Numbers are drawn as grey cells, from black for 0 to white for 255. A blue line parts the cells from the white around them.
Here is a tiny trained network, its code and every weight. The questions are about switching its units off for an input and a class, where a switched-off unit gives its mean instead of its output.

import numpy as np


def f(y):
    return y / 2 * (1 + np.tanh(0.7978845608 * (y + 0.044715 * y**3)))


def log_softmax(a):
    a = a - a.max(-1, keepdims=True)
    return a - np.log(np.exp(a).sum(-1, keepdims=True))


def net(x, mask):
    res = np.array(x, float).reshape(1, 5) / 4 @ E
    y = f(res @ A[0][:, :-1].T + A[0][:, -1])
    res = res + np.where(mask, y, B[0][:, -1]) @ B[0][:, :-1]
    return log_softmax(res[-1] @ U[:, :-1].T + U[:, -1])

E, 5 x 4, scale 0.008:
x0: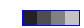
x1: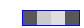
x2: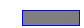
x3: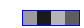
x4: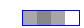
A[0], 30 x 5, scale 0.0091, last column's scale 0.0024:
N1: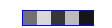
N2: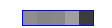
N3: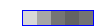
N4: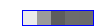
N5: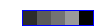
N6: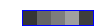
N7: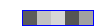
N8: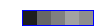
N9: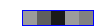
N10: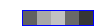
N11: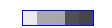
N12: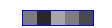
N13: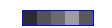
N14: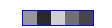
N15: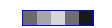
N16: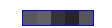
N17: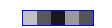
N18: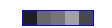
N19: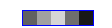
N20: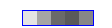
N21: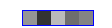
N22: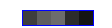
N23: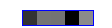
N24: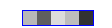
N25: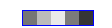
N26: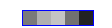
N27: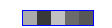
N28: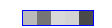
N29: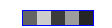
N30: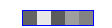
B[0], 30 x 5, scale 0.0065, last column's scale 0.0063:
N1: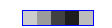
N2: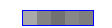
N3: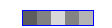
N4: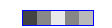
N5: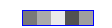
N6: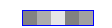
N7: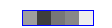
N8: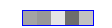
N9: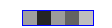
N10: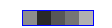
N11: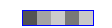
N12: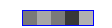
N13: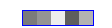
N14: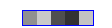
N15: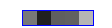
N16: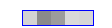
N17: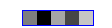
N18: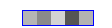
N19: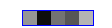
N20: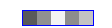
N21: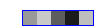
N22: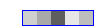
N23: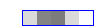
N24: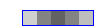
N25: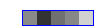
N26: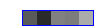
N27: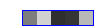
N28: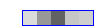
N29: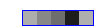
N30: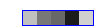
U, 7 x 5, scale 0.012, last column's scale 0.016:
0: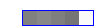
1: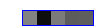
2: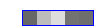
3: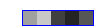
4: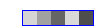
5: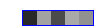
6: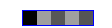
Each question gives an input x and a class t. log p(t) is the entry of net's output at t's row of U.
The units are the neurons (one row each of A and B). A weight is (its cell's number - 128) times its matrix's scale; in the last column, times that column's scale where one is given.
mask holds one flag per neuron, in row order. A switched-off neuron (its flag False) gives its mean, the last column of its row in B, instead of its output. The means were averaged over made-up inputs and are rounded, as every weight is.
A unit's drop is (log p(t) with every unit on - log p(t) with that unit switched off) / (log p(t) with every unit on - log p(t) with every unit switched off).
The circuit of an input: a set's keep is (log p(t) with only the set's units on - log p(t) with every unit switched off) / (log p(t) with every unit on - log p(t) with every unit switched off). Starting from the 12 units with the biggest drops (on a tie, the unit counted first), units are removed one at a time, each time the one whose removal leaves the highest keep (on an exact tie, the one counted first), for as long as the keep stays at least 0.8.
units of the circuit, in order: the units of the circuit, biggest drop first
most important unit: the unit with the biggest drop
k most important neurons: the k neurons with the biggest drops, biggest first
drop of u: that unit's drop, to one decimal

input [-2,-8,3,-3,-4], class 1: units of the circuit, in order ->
[N17]
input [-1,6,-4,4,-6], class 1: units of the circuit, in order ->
[N19 N7]
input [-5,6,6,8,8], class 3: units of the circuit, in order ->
[N27 N14]
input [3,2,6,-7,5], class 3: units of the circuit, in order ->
[N1 N30]
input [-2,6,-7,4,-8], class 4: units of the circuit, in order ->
[N23 N22]
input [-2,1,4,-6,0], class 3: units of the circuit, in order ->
[N1 N30]
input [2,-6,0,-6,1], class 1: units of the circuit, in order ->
[N17 N9]
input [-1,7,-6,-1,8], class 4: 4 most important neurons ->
[N28 N17 N24 N9]
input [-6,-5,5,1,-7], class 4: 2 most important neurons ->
[N16 N23]
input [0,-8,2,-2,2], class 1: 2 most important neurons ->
[N17 N9]
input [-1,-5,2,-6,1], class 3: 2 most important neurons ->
[N1 N29]
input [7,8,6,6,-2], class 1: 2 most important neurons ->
[N19 N15]
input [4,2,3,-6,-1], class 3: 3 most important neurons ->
[N1 N30 N29]
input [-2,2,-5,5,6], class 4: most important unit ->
N28
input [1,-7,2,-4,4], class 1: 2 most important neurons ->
[N17 N9]
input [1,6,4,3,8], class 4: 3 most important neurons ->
[N28 N24 N17]
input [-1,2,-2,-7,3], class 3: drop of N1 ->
0.2
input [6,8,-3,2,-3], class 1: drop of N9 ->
0.0
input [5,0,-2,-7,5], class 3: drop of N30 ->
0.2
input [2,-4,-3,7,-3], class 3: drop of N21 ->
0.1
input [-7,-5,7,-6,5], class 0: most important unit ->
N1
